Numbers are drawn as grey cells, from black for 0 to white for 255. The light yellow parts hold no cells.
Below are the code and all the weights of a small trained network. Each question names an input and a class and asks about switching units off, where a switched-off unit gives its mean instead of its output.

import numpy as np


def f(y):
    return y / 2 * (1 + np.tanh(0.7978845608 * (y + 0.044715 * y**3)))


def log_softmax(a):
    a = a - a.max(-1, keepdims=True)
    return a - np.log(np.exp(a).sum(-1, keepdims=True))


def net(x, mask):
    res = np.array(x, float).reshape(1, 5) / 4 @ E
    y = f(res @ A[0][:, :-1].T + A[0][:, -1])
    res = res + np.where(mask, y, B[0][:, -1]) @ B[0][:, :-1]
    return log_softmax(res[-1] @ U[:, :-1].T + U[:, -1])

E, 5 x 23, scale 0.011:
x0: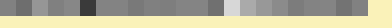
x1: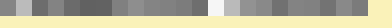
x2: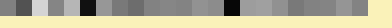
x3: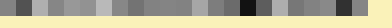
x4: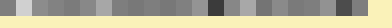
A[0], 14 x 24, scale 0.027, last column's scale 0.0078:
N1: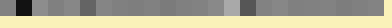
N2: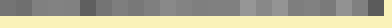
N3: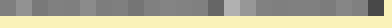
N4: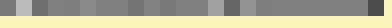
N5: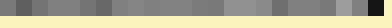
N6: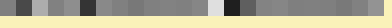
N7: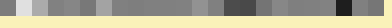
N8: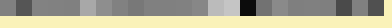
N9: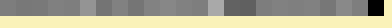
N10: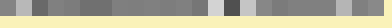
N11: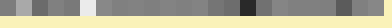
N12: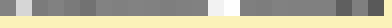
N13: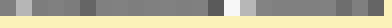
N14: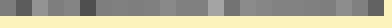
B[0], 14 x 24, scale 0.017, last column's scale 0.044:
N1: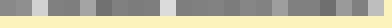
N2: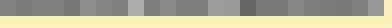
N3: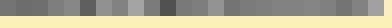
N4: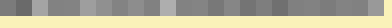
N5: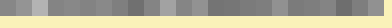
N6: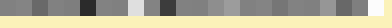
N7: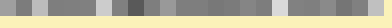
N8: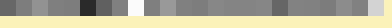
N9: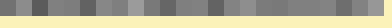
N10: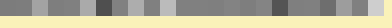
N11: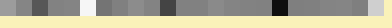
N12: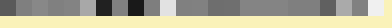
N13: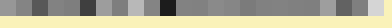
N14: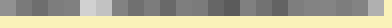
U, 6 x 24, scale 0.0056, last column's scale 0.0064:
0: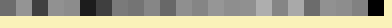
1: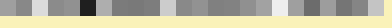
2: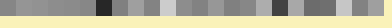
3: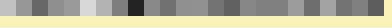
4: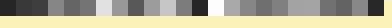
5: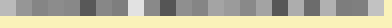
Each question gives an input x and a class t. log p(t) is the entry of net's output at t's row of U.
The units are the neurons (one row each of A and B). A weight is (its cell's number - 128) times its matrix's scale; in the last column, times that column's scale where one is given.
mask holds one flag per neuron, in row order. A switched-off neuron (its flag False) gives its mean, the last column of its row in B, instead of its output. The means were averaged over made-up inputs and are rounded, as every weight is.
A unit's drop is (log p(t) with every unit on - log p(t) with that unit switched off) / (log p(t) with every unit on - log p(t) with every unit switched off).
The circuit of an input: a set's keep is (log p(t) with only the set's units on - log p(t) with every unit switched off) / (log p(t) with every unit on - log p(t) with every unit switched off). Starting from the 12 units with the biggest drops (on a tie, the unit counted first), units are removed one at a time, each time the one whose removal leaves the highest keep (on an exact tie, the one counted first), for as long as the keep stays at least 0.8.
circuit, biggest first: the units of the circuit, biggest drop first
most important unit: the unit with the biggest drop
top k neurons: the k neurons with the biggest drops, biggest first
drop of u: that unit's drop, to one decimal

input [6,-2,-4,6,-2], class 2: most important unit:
N6
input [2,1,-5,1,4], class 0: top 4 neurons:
[N13, N12, N10, N1]
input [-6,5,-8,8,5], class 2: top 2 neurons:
[N8, N12]
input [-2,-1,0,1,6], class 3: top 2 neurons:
[N6, N8]
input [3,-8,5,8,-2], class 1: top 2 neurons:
[N1, N7]
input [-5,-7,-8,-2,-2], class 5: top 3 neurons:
[N12, N10, N1]
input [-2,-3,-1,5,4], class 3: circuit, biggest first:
[N11, N7]
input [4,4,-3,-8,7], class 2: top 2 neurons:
[N12, N10]
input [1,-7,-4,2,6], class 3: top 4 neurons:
[N6, N8, N7, N11]
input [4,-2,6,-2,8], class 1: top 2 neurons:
[N11, N7]
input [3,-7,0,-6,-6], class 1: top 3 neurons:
[N11, N12, N10]
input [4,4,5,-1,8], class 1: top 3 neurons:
[N11, N7, N6]
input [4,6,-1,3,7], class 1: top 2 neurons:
[N7, N11]
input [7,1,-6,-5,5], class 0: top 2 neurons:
[N13, N12]
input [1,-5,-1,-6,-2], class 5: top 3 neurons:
[N12, N7, N1]
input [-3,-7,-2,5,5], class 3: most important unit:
N11
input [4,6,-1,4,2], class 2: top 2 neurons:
[N12, N6]
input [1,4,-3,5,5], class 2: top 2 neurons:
[N12, N8]
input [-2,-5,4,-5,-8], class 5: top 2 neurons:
[N12, N6]
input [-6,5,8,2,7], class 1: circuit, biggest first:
[N7]
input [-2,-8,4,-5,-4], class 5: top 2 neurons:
[N12, N7]
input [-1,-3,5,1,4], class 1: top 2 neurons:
[N11, N7]
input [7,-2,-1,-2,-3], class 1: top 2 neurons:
[N11, N6]
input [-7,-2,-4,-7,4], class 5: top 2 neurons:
[N12, N1]
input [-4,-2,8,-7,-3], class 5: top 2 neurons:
[N6, N12]
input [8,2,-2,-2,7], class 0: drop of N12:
0.4
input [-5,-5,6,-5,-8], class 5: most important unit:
N6
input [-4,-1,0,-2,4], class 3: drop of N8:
0.4
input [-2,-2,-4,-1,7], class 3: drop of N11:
0.2
